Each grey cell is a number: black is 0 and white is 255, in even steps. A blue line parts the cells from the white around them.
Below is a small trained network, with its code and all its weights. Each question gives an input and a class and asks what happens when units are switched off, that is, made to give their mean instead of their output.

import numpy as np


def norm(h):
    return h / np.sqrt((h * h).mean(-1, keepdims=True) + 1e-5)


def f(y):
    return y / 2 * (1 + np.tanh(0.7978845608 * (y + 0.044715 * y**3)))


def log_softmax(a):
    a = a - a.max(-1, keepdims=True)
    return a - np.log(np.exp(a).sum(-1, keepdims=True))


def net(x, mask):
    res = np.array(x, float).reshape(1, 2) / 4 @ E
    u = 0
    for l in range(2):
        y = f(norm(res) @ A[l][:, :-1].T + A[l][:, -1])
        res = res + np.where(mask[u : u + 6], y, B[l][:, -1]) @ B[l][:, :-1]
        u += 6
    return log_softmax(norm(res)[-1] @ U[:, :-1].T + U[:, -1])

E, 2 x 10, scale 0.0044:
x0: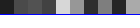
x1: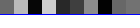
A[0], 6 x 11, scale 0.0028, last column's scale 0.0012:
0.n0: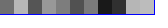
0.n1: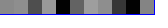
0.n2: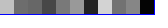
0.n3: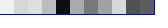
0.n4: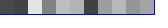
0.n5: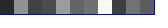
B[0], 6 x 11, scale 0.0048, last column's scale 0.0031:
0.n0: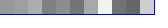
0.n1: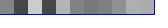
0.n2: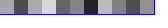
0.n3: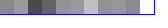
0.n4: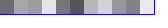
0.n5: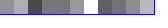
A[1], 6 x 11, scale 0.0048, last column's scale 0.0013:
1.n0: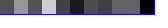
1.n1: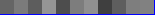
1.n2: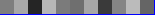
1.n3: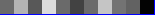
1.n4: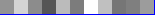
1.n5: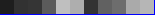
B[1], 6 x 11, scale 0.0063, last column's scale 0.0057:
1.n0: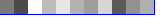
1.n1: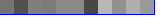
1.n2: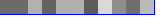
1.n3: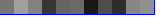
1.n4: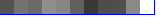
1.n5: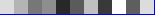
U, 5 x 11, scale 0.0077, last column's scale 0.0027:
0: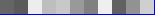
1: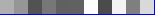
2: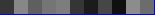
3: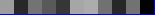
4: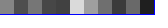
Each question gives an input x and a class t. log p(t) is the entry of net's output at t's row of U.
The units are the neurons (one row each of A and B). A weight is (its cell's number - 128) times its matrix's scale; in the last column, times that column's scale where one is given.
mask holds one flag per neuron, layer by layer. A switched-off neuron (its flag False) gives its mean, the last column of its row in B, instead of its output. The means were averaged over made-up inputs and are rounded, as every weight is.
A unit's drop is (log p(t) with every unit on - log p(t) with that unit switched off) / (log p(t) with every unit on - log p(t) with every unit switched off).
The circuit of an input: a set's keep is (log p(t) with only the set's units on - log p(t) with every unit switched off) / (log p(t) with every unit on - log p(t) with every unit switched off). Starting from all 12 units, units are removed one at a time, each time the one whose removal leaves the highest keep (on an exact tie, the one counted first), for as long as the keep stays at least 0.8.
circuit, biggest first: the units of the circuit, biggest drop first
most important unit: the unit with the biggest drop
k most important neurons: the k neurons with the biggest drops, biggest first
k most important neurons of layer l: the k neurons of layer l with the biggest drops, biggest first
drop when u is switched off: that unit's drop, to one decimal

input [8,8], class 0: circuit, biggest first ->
1.n0; 1.n2
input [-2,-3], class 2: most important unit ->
1.n4
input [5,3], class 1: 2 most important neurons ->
1.n5; 0.n4
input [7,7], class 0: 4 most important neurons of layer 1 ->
1.n0; 1.n2; 1.n4; 1.n1
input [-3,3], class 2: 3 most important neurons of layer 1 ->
1.n5; 1.n4; 1.n0
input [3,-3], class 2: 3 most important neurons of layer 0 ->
0.n4; 0.n1; 0.n5
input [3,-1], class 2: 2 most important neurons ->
0.n4; 0.n5
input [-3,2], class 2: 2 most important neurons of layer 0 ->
0.n3; 0.n2
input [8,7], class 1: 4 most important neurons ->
1.n5; 0.n4; 1.n4; 0.n2
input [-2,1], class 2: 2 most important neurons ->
1.n4; 1.n5
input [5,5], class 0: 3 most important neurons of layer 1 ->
1.n0; 1.n2; 1.n1
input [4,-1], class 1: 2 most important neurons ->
1.n5; 0.n0
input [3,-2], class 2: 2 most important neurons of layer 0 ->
0.n4; 0.n5
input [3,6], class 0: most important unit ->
1.n0
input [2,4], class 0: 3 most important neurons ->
1.n0; 0.n3; 0.n4
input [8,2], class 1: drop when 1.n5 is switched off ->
0.7
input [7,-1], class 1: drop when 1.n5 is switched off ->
0.5
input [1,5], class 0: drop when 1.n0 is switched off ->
0.1
